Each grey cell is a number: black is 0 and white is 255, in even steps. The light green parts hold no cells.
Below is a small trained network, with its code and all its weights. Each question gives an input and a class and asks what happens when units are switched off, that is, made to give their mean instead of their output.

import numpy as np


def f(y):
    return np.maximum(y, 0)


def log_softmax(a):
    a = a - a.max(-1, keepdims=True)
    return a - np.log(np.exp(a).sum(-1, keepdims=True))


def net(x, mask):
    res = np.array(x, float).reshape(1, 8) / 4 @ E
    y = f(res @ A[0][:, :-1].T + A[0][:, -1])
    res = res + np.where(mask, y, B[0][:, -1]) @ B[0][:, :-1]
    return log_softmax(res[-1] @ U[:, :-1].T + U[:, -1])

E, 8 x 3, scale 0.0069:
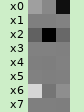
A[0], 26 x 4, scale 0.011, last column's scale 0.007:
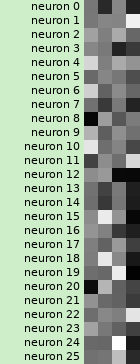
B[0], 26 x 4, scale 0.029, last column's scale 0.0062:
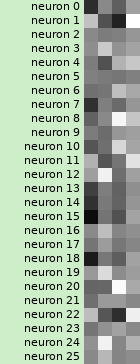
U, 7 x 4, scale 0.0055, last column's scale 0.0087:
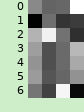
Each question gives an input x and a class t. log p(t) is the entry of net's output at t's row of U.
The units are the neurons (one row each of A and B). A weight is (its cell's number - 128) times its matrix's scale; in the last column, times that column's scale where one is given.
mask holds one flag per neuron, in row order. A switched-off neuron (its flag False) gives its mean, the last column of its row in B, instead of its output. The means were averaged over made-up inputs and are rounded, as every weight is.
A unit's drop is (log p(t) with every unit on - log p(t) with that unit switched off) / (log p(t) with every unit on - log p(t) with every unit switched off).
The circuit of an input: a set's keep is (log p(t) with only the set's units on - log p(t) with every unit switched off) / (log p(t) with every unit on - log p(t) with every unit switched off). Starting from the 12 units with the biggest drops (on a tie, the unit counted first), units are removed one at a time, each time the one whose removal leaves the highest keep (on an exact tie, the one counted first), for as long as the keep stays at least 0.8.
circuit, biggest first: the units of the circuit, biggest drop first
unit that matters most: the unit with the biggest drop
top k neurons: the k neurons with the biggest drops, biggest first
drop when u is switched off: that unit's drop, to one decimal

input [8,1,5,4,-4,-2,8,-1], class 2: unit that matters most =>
neuron 12
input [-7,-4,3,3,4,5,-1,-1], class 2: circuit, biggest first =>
(neuron 24; neuron 19)
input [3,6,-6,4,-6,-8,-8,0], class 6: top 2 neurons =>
(neuron 20; neuron 8)
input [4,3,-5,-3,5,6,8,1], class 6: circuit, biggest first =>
(neuron 10; neuron 4)
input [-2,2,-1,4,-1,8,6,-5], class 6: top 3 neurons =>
(neuron 4; neuron 10; neuron 6)
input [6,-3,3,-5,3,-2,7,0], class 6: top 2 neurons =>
(neuron 10; neuron 6)
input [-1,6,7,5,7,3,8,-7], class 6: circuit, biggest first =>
(neuron 6; neuron 10)
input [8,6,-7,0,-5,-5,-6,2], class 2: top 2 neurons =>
(neuron 12; neuron 3)
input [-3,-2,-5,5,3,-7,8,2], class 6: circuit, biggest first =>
(neuron 4; neuron 10)
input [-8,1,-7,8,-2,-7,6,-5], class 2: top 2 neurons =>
(neuron 24; neuron 19)
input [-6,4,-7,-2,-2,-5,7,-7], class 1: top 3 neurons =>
(neuron 15; neuron 18; neuron 11)
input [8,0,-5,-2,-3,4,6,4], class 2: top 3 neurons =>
(neuron 12; neuron 3; neuron 16)
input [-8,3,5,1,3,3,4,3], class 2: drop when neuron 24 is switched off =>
0.5
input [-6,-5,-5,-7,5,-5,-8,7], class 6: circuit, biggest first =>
(neuron 20)
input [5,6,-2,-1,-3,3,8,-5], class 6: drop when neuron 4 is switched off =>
0.2
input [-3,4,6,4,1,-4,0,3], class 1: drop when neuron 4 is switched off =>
0.1
